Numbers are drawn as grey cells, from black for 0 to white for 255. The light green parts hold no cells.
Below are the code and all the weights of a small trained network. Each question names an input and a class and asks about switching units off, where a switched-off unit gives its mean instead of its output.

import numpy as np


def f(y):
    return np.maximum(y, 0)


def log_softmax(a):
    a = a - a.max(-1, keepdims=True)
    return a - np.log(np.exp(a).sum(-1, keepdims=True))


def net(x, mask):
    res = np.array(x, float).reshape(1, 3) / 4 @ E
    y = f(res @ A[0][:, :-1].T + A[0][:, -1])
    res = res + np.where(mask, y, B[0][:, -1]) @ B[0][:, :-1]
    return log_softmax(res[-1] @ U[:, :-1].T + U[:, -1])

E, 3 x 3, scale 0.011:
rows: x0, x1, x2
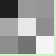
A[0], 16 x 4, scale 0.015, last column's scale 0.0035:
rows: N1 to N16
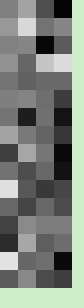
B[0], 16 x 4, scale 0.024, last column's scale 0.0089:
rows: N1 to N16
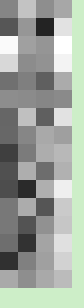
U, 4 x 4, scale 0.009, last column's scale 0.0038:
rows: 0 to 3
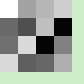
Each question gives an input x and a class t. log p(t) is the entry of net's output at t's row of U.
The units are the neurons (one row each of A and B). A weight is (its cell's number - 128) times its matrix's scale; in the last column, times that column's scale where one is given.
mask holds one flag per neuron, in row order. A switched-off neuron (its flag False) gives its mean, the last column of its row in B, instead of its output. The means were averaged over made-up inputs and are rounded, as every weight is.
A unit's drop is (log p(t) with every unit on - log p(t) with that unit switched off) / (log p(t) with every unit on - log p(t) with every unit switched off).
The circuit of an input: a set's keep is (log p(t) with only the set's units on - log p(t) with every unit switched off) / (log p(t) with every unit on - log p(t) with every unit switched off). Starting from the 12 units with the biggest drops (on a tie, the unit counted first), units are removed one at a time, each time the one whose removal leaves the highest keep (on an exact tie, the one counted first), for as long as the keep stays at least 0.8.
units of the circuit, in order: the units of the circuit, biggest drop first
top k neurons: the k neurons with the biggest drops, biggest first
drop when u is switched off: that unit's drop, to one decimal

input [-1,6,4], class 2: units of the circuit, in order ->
N2
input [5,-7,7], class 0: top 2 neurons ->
N4, N2
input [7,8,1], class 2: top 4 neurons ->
N2, N11, N15, N16
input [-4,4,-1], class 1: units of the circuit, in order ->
N11, N4
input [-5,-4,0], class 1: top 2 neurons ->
N11, N2
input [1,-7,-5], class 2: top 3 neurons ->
N7, N12, N10
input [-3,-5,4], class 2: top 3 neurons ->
N3, N7, N14
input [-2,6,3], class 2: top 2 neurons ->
N2, N3
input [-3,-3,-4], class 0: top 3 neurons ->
N3, N2, N14
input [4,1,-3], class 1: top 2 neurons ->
N4, N14
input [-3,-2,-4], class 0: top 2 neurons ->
N3, N2
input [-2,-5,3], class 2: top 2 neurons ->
N3, N7
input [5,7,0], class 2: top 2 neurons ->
N2, N11
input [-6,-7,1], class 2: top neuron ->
N7
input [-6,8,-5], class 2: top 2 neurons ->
N2, N14
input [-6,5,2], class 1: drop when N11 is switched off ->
0.2
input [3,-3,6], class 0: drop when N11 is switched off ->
0.1
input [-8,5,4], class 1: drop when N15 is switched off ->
0.1
